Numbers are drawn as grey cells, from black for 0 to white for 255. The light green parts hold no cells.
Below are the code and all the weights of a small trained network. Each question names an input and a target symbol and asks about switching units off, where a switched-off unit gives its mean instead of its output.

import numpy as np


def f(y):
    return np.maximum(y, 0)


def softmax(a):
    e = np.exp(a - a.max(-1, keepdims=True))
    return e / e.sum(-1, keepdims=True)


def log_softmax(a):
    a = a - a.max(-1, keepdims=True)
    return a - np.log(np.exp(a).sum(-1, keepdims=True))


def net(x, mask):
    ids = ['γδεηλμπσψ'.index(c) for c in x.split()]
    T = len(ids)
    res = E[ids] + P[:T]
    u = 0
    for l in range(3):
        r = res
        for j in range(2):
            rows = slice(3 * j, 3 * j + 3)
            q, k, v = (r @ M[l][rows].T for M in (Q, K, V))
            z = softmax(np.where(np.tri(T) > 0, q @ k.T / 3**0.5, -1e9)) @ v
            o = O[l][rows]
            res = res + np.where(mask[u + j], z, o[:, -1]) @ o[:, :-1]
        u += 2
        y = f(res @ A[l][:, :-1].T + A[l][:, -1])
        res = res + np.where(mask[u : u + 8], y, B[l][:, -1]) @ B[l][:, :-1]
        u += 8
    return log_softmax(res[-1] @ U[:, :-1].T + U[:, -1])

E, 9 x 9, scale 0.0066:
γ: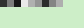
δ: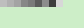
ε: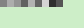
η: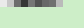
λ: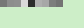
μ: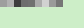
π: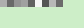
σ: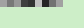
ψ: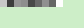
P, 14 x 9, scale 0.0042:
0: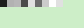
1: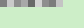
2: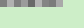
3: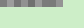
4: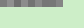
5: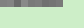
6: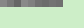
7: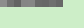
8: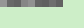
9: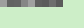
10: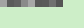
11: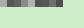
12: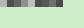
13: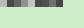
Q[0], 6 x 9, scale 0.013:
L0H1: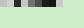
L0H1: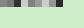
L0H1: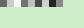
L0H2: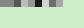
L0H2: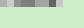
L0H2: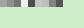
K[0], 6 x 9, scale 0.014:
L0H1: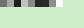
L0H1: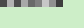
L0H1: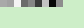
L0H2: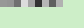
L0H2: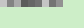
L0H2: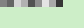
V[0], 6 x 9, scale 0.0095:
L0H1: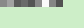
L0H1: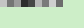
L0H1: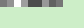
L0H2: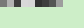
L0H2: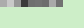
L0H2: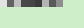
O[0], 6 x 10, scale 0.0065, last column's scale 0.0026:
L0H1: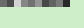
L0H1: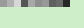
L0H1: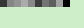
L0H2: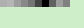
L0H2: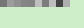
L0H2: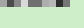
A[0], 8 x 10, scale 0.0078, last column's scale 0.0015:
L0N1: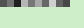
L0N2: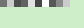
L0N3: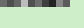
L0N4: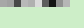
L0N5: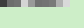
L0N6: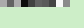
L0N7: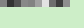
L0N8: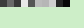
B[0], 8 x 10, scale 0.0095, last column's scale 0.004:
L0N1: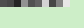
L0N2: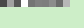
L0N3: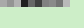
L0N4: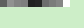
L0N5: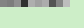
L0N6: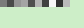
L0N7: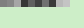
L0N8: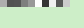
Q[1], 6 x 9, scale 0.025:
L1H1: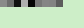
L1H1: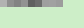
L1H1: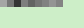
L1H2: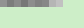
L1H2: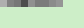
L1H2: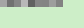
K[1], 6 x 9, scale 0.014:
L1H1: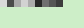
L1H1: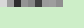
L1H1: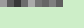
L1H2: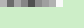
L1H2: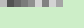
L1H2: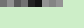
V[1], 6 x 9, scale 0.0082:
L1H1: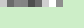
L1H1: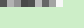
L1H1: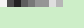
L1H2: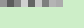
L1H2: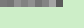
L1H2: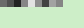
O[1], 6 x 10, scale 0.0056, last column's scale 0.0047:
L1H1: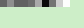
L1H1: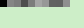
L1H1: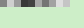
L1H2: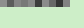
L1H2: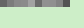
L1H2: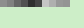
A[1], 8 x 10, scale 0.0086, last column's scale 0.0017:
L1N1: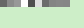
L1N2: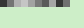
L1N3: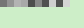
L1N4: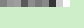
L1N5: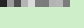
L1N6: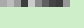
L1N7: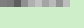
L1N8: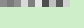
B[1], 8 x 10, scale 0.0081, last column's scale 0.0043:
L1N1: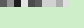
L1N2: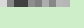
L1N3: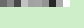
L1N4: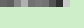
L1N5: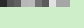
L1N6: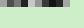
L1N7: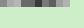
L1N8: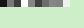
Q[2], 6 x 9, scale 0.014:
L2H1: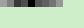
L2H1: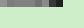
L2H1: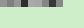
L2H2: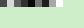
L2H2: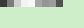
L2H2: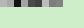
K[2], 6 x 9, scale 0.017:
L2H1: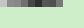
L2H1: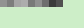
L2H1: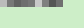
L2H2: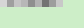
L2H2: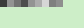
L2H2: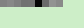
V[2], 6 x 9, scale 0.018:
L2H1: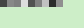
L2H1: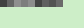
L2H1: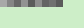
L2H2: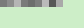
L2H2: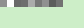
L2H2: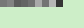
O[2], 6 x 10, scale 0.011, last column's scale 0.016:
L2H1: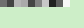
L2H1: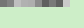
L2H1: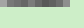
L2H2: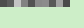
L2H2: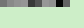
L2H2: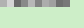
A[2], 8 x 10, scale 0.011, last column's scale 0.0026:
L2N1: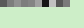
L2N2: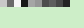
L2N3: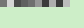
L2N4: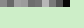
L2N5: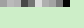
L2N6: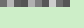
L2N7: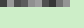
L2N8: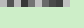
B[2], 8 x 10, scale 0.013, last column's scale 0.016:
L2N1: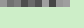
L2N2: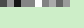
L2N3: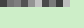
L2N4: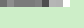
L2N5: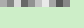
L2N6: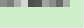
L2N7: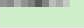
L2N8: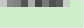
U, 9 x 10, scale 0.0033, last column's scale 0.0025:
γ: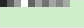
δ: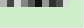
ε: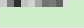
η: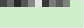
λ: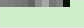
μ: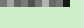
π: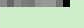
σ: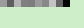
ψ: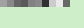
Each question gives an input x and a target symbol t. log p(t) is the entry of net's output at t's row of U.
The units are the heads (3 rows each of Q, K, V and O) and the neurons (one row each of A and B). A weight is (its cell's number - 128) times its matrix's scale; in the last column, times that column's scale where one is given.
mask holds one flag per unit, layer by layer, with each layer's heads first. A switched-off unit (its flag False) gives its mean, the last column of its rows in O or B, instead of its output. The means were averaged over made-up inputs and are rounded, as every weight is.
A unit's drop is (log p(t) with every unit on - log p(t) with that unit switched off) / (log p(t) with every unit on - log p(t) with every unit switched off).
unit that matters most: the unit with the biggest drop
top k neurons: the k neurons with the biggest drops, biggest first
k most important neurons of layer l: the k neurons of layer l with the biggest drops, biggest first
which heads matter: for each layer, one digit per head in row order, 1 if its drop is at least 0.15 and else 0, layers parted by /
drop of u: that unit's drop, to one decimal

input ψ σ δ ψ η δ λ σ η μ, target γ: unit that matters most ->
L0H2
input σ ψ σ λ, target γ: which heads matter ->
11 / 00 / 10
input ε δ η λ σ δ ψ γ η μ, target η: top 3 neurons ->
[L0N8, L2N3, L0N1]
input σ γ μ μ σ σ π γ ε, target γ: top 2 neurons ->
[L0N2, L0N6]
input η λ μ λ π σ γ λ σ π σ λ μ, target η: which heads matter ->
11 / 01 / 11
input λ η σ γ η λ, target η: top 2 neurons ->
[L0N8, L2N3]
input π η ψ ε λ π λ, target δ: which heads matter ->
10 / 00 / 10
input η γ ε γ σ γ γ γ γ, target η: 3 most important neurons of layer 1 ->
[L1N1, L1N8, L1N5]
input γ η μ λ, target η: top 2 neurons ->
[L0N6, L0N7]
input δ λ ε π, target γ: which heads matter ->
00 / 00 / 10
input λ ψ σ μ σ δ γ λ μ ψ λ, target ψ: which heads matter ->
10 / 00 / 11
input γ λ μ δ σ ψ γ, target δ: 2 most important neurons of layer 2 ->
[L2N8, L2N4]
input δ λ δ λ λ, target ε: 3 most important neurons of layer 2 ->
[L2N2, L2N8, L2N3]
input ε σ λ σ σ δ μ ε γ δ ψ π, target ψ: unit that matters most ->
L0H1
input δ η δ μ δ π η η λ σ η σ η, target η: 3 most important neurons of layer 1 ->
[L1N6, L1N1, L1N5]
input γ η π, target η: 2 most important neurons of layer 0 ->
[L0N6, L0N7]
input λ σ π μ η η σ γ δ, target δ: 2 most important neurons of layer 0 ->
[L0N8, L0N1]
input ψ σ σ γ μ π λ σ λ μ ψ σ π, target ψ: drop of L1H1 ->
0.1
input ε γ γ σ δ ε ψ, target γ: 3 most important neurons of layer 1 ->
[L1N1, L1N8, L1N3]
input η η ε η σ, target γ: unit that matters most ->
L1N8
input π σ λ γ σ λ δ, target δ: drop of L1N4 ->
-0.1
